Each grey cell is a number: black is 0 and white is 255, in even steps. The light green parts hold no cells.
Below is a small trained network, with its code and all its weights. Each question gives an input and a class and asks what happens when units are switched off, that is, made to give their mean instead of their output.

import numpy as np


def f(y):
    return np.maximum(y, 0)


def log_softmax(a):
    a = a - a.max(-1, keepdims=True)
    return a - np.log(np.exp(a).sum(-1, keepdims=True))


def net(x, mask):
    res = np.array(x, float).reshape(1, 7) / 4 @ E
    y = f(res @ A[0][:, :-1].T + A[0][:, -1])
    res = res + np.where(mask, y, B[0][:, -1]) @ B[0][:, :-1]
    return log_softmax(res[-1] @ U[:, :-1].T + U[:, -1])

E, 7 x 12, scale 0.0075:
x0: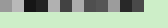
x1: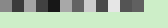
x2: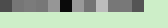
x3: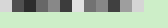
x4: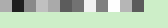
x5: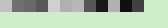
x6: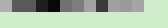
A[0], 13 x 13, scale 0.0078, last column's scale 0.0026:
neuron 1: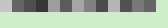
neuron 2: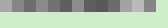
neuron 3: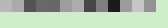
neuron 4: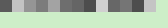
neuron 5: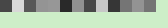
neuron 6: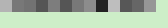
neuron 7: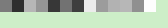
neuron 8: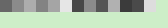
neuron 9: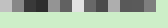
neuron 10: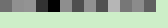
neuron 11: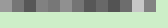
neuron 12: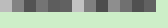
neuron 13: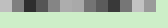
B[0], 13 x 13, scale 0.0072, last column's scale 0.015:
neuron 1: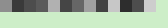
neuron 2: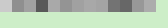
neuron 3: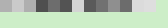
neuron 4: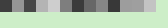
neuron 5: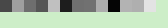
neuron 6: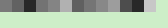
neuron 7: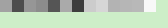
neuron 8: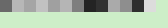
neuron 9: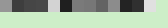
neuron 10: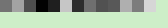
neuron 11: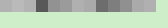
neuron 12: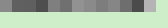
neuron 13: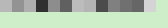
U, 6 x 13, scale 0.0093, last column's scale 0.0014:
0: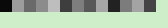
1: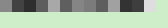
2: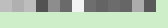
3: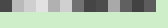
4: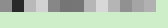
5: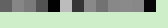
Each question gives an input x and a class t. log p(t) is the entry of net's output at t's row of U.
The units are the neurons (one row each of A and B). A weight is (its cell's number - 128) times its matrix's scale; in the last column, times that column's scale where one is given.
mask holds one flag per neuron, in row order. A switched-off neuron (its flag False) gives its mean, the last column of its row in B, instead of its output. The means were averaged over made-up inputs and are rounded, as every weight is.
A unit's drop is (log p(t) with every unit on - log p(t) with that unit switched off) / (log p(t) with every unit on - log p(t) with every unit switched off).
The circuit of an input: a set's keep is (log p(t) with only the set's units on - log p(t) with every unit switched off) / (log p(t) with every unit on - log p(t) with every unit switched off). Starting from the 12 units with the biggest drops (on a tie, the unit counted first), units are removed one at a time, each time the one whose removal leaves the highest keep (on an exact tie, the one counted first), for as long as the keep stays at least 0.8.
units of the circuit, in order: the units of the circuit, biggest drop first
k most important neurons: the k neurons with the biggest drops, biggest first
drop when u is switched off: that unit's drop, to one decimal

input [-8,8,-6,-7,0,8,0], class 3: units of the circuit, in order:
[neuron 8]
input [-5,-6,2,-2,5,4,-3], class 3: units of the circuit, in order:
[neuron 5; neuron 9]
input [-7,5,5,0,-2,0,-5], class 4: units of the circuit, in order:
[neuron 10; neuron 7]
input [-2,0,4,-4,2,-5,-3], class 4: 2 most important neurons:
[neuron 7; neuron 10]
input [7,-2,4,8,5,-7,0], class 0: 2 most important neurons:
[neuron 5; neuron 6]
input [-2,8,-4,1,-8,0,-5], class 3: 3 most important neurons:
[neuron 8; neuron 7; neuron 5]
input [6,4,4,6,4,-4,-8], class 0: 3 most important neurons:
[neuron 5; neuron 6; neuron 13]
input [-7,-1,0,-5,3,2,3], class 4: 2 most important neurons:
[neuron 7; neuron 6]
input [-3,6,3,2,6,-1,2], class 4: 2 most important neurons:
[neuron 7; neuron 8]
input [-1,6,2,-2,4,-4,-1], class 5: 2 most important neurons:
[neuron 10; neuron 9]
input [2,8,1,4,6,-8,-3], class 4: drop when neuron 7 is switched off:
0.2
